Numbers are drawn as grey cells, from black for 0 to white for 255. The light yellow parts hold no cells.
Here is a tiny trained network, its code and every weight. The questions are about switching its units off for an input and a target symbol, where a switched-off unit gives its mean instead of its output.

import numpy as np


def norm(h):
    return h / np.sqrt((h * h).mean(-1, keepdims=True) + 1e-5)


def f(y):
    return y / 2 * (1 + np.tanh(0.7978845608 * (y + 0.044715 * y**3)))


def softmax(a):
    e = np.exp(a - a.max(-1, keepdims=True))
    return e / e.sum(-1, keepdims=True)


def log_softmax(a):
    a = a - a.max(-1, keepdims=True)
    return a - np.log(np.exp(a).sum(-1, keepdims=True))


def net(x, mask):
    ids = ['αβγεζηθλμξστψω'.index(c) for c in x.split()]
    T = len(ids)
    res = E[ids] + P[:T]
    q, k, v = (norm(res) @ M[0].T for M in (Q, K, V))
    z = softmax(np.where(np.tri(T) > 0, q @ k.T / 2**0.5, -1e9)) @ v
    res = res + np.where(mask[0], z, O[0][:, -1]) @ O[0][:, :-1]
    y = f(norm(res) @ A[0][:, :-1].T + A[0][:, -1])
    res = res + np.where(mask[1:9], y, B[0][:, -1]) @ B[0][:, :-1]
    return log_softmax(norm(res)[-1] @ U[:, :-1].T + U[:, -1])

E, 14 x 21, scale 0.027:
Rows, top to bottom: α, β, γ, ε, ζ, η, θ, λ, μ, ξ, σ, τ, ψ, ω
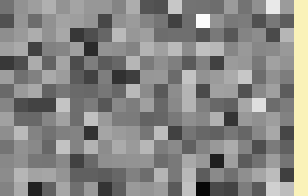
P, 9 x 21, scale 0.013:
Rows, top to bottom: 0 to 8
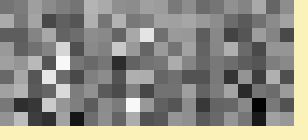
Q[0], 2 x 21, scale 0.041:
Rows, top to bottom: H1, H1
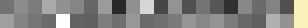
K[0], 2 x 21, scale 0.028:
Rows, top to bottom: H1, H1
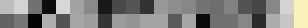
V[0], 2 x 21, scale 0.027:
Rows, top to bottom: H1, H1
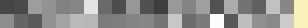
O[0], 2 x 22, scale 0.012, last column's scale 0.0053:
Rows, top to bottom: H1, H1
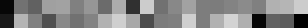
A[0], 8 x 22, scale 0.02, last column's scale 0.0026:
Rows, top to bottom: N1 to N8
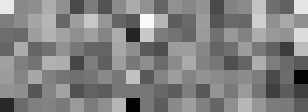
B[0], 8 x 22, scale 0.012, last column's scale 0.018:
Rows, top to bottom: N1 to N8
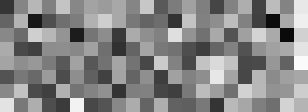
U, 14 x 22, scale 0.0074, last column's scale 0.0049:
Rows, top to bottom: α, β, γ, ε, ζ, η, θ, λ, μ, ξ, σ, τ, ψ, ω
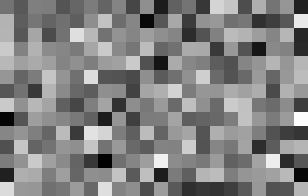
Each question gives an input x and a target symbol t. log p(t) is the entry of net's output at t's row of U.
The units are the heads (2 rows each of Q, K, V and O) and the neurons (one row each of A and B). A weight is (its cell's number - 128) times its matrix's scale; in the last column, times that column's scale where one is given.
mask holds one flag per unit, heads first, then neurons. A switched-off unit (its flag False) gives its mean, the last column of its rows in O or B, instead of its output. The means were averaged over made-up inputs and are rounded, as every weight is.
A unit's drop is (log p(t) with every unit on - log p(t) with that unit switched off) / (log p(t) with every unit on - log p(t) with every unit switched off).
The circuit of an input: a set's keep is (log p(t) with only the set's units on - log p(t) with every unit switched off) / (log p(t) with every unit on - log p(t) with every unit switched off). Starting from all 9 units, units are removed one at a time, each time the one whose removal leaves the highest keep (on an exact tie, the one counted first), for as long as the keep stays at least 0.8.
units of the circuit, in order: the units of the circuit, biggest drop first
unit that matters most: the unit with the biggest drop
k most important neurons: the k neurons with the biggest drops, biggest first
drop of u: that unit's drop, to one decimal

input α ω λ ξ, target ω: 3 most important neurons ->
N1; N2; N3
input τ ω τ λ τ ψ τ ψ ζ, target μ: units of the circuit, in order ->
N2; N5
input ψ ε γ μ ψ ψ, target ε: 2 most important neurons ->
N1; N2
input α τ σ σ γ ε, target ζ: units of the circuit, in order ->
H1; N1; N6
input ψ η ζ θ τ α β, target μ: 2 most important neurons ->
N8; N3
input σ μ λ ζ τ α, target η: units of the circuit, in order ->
H1
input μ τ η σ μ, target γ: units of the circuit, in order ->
H1; N8
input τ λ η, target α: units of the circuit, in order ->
H1; N6; N4
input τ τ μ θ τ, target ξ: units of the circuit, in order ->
N2; N3; H1
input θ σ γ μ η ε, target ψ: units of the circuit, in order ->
H1; N6; N1
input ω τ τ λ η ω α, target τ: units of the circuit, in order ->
N2; H1
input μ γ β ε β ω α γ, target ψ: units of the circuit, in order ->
N7; N1
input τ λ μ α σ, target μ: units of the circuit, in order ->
H1; N8
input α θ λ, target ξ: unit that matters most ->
N2
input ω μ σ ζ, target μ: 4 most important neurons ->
N2; N5; N3; N7
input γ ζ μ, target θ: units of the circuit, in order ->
H1; N2; N3; N8
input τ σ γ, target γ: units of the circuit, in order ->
H1; N8; N4
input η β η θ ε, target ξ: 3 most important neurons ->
N2; N3; N1
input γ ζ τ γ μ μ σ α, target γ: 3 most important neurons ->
N8; N1; N4
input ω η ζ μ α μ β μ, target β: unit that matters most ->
N1
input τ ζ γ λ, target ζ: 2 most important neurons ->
N1; N6
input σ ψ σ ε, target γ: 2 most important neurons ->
N8; N2
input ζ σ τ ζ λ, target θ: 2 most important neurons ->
N2; N3
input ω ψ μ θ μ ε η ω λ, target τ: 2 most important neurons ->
N2; N5
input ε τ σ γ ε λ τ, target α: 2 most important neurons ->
N6; N4
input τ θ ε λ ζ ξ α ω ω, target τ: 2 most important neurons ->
N2; N1
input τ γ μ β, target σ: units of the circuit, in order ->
H1
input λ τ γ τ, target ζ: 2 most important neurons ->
N1; N6
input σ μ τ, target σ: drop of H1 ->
0.3
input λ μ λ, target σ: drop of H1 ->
0.4
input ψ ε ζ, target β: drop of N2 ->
0.0
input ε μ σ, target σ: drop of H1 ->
0.9
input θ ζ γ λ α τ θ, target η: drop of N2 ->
0.3
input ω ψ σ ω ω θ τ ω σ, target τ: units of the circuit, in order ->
N2
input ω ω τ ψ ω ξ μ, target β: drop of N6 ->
0.1
